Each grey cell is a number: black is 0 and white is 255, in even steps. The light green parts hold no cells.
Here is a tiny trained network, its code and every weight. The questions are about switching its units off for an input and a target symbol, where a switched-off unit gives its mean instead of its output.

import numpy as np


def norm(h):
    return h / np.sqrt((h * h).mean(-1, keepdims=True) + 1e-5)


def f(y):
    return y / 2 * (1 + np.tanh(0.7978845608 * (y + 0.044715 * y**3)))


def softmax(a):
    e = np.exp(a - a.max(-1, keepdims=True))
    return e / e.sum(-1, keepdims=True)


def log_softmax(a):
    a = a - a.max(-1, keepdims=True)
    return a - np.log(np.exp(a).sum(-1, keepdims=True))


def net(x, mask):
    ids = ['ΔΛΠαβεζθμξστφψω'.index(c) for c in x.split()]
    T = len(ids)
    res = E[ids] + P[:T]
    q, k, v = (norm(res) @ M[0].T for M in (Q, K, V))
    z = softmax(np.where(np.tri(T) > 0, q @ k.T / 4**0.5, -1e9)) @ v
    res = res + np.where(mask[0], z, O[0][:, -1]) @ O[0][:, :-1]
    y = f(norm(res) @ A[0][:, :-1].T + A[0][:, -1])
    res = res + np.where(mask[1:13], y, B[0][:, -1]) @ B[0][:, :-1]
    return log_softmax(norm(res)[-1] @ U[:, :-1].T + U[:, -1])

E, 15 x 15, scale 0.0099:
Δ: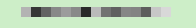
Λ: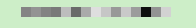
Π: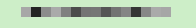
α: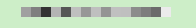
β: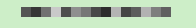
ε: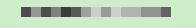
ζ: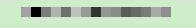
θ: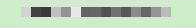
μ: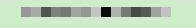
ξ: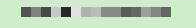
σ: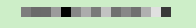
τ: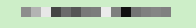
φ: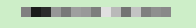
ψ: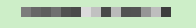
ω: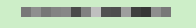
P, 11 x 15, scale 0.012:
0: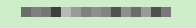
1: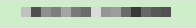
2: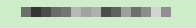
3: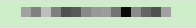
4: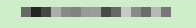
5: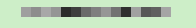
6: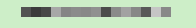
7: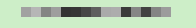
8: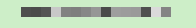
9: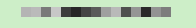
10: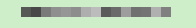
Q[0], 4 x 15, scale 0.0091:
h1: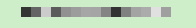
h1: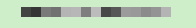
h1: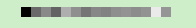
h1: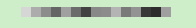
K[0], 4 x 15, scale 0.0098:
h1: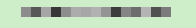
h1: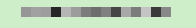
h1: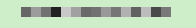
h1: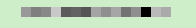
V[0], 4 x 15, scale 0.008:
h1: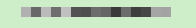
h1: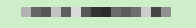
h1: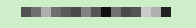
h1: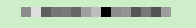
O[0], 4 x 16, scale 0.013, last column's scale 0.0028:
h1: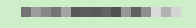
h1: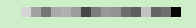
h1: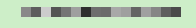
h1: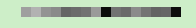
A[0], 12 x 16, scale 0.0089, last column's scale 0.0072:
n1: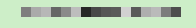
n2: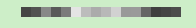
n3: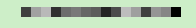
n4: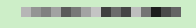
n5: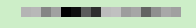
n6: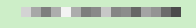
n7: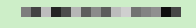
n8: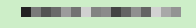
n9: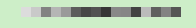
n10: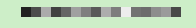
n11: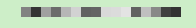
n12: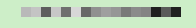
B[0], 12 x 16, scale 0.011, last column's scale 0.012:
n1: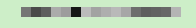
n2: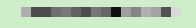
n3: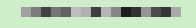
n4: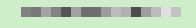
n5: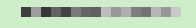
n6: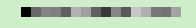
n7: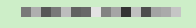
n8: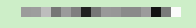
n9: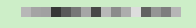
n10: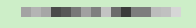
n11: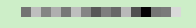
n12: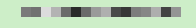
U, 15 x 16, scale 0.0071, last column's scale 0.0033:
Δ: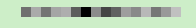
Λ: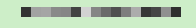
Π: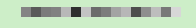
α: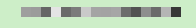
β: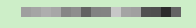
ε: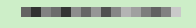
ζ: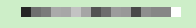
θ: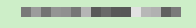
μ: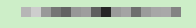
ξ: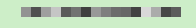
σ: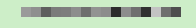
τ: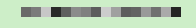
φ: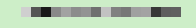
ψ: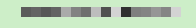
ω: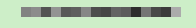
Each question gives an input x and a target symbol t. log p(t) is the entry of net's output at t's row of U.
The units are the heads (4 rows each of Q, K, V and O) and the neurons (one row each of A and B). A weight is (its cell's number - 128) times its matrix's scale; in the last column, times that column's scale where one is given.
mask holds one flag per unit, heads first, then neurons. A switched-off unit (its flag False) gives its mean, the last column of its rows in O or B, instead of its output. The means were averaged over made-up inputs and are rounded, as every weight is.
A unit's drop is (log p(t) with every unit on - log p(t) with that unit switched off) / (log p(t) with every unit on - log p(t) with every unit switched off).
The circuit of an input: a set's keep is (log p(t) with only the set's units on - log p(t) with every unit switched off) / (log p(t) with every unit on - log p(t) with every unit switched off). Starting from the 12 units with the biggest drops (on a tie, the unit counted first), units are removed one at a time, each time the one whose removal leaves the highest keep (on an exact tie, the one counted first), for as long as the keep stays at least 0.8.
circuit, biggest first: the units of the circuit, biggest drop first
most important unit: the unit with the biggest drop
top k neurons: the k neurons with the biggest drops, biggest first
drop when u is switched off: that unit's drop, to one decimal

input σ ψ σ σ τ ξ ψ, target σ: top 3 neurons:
(n11; n2; n7)
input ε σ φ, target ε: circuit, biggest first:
(h1; n4; n2)
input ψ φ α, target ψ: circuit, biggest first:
(h1; n7)
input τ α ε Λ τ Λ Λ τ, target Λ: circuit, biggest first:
(h1)
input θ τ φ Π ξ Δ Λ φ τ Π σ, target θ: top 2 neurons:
(n6; n9)
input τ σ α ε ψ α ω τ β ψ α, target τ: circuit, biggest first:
(h1; n8; n10)
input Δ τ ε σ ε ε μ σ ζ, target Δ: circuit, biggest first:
(h1; n8)
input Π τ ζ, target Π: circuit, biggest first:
(h1; n1)
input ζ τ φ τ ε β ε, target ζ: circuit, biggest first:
(h1; n6; n11)
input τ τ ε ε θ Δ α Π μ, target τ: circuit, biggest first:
(h1; n8; n3)
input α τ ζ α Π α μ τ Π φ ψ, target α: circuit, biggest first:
(h1; n4)
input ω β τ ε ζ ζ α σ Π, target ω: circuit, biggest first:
(h1; n3)
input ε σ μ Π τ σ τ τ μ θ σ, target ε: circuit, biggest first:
(h1; n4; n2)
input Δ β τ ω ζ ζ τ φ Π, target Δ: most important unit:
n8
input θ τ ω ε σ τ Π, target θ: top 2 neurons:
(n6; n9)
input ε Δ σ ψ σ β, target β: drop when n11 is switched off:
0.1
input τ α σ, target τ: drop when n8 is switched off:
0.3
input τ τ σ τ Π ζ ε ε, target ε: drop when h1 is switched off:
0.6
